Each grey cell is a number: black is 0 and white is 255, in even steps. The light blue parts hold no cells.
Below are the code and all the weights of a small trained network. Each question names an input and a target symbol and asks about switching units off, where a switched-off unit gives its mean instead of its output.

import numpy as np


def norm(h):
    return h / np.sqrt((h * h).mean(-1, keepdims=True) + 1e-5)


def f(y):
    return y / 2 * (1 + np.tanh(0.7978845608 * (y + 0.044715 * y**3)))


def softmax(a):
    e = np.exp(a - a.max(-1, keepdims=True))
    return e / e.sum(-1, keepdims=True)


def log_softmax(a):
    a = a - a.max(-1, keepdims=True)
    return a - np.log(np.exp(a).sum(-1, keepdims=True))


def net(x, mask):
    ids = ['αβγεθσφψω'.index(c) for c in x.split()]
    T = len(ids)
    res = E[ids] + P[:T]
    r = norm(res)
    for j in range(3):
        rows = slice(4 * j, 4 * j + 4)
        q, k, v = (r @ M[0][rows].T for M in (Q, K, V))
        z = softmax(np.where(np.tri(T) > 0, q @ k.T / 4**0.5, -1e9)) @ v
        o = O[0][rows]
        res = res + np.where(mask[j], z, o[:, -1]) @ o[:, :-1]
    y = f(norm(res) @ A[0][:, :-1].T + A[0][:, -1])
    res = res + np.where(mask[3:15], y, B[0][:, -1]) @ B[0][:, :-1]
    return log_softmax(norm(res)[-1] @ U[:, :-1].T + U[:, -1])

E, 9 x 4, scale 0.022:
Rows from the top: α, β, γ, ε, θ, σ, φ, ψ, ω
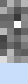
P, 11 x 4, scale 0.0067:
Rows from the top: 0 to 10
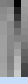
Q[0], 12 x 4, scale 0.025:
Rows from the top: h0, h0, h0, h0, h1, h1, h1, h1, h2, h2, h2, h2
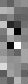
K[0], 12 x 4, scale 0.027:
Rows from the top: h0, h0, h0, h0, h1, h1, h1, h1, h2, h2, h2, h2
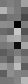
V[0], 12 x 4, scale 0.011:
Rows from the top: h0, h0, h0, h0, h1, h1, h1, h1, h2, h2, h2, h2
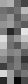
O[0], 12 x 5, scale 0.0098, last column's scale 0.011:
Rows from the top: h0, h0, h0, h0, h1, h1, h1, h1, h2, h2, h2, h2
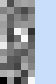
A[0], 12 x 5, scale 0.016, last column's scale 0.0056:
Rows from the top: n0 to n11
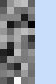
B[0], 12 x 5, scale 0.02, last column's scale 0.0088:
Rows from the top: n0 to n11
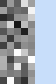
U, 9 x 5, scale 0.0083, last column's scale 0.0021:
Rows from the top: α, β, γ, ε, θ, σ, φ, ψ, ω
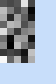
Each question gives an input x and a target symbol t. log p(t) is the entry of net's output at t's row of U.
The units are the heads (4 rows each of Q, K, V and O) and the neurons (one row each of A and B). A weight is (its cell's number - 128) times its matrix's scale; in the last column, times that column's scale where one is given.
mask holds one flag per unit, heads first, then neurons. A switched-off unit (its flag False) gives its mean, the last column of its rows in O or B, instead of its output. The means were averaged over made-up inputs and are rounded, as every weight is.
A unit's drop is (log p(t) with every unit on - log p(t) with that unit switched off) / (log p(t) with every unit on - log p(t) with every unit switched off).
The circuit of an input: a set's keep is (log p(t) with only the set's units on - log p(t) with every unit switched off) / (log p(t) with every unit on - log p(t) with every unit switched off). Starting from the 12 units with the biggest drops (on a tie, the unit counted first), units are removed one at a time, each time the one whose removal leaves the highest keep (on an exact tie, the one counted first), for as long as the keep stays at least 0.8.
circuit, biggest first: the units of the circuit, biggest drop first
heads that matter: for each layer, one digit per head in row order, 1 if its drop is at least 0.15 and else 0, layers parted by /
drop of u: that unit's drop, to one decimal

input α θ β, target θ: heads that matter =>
010
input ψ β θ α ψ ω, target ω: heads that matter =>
001
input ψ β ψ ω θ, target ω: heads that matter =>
011
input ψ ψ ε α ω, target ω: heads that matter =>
000
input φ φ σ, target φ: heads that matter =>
010
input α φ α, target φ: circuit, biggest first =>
h1; n9
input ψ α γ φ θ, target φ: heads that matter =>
011
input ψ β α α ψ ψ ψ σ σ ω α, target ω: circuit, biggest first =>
n9; h1
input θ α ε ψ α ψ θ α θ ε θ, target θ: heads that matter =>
000
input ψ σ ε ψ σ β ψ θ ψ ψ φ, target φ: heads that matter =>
010
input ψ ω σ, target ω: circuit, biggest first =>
n9; h1
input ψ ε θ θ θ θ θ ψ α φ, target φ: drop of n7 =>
0.2
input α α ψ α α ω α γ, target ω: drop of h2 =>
0.1
